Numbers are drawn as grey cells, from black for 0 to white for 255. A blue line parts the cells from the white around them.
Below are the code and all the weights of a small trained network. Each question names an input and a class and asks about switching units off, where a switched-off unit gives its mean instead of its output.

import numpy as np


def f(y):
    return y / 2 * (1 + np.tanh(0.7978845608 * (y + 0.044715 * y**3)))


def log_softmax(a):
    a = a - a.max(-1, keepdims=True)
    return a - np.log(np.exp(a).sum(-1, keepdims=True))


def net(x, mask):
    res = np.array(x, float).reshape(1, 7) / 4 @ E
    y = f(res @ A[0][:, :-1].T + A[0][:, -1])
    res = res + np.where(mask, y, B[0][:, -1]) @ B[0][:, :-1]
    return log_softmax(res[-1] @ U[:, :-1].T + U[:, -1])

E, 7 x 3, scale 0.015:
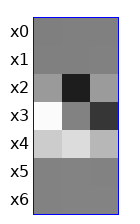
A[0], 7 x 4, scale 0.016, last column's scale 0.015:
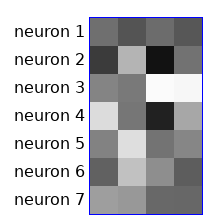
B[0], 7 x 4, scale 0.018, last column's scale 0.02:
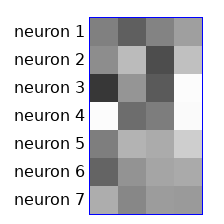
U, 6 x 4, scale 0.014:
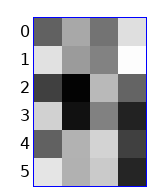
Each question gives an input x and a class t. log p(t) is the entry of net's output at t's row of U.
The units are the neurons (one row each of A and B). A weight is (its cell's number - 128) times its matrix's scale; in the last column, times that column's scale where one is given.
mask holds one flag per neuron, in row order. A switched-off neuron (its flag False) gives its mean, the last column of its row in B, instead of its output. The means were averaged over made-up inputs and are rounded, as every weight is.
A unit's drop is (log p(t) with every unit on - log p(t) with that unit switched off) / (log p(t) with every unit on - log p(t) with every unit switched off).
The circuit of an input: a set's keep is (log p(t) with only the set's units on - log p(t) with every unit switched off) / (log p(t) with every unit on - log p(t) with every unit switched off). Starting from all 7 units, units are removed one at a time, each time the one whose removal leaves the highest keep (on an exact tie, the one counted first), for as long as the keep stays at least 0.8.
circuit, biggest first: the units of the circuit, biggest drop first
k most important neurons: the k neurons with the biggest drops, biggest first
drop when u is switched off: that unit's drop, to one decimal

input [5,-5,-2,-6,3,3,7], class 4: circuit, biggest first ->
(neuron 6)
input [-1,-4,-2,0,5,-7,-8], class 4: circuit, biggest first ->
(neuron 4; neuron 5)
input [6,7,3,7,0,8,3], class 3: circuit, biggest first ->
(neuron 5; neuron 2)
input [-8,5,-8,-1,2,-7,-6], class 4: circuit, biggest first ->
(neuron 4; neuron 5)
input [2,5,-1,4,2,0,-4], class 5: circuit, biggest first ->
(neuron 3; neuron 2)
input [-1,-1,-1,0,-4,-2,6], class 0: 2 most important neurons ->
(neuron 4; neuron 7)
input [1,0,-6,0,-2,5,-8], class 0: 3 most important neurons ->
(neuron 4; neuron 2; neuron 7)
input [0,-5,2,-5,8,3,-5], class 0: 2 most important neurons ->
(neuron 3; neuron 7)
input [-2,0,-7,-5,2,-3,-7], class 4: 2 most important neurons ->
(neuron 5; neuron 6)
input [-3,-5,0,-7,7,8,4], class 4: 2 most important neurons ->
(neuron 6; neuron 5)
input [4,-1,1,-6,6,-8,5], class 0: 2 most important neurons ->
(neuron 3; neuron 7)
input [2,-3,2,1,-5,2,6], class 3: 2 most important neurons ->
(neuron 3; neuron 5)
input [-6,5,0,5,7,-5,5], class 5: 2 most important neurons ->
(neuron 5; neuron 7)
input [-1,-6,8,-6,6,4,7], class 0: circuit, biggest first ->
(neuron 3)
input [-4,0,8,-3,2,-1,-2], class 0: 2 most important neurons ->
(neuron 3; neuron 1)
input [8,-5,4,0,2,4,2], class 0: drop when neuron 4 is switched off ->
0.5
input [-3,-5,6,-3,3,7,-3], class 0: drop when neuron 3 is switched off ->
0.2
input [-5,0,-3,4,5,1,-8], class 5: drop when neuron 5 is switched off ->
0.2
